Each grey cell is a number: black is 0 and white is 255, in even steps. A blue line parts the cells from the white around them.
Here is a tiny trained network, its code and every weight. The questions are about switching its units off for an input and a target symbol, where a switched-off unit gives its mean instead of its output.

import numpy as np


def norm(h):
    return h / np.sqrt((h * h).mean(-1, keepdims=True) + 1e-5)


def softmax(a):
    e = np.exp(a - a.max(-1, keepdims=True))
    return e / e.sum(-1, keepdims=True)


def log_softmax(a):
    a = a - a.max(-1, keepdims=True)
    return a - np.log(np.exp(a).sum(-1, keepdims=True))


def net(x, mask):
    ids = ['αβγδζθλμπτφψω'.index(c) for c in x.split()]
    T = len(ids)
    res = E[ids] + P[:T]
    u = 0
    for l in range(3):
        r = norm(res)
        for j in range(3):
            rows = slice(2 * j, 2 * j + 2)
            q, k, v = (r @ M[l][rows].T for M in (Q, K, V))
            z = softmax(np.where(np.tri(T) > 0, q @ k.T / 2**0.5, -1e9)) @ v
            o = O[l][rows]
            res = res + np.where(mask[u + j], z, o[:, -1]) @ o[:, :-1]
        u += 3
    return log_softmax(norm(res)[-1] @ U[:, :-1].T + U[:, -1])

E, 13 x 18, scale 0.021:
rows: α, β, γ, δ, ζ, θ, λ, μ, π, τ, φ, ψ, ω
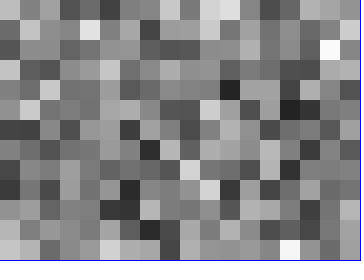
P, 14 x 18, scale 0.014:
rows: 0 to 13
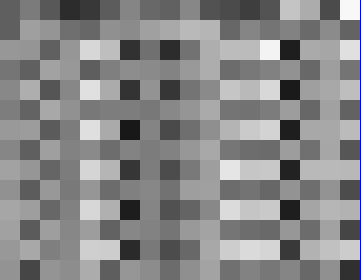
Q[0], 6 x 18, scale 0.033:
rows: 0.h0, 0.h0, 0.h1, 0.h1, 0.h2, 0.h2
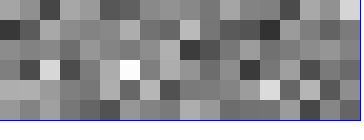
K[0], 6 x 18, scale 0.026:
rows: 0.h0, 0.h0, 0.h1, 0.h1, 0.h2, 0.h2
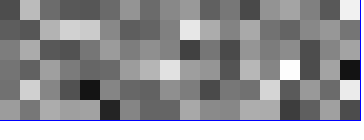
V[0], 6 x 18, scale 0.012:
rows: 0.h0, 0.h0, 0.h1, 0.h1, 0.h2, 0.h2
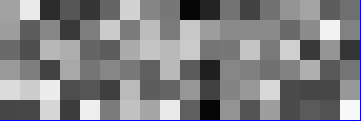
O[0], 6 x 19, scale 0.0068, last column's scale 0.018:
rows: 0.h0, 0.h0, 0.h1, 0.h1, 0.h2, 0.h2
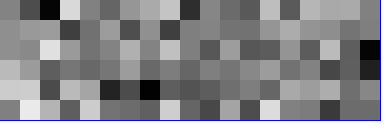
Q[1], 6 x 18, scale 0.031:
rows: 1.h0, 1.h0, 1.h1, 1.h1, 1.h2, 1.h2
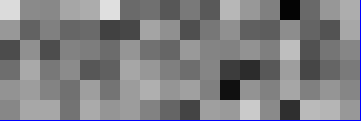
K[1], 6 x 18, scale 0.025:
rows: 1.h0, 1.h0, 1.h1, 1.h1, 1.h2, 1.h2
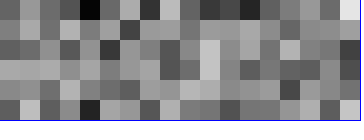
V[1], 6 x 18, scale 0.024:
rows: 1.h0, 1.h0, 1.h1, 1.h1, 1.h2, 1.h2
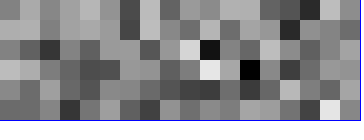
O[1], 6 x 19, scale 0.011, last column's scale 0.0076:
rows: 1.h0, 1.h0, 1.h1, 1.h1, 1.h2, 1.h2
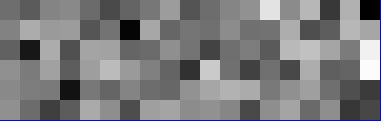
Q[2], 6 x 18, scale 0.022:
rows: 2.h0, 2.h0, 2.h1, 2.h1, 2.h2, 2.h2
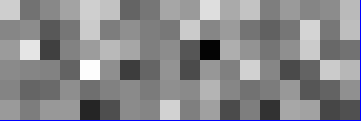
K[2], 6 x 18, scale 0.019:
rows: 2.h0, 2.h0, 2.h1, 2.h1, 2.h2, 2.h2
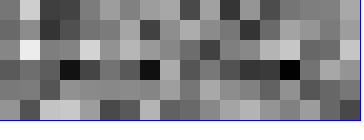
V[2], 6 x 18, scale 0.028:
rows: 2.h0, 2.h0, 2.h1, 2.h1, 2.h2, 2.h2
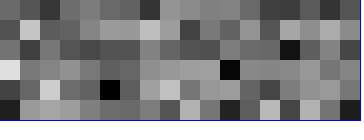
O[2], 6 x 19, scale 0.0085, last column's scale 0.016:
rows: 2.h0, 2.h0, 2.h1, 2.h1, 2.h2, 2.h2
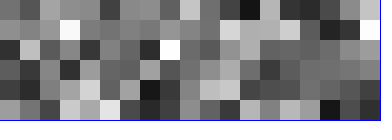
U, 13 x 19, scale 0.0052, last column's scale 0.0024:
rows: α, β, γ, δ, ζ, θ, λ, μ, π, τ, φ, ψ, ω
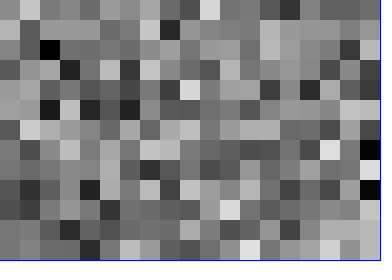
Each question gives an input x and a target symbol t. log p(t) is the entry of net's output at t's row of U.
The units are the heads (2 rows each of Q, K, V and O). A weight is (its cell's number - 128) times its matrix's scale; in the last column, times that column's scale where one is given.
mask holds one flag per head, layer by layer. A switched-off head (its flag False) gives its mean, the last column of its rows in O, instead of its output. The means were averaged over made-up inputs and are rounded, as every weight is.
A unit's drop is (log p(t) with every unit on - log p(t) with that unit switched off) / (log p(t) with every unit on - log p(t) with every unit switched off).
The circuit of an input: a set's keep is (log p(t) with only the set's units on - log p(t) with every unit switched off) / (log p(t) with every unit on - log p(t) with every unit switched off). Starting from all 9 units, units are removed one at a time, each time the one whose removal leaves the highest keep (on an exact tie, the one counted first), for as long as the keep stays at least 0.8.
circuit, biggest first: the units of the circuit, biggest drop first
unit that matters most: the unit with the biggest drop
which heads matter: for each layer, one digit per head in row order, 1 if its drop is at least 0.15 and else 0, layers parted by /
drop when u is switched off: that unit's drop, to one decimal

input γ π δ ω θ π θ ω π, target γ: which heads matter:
000 / 001 / 000
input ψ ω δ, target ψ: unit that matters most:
2.h0
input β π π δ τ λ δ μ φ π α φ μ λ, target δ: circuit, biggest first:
[0.h2, 0.h0]
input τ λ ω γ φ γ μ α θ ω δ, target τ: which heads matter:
001 / 000 / 000
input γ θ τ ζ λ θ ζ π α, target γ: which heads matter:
000 / 001 / 000
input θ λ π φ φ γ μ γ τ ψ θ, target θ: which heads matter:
100 / 000 / 000
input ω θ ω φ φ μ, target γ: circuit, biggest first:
[1.h2, 1.h0, 0.h0]
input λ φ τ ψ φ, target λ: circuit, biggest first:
[0.h2, 2.h1]
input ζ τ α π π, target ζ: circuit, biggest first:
[1.h0, 1.h1]
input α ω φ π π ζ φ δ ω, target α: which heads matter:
000 / 010 / 000
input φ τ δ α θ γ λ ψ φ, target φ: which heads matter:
100 / 010 / 001
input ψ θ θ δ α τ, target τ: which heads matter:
101 / 000 / 000
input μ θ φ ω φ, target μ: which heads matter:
100 / 110 / 000
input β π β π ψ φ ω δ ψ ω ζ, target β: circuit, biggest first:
[2.h1, 0.h2]
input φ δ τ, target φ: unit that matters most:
2.h2
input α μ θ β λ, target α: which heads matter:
000 / 110 / 000
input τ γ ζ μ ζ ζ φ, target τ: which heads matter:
001 / 000 / 000
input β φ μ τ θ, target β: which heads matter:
000 / 000 / 010
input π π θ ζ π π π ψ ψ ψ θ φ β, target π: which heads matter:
000 / 010 / 001
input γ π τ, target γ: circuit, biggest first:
[1.h2]
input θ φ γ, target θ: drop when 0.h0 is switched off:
0.2
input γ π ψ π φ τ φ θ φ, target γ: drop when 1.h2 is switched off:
0.3
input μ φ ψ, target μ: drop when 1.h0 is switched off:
0.6
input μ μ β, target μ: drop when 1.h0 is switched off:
0.5
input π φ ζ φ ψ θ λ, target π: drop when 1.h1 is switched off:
0.3
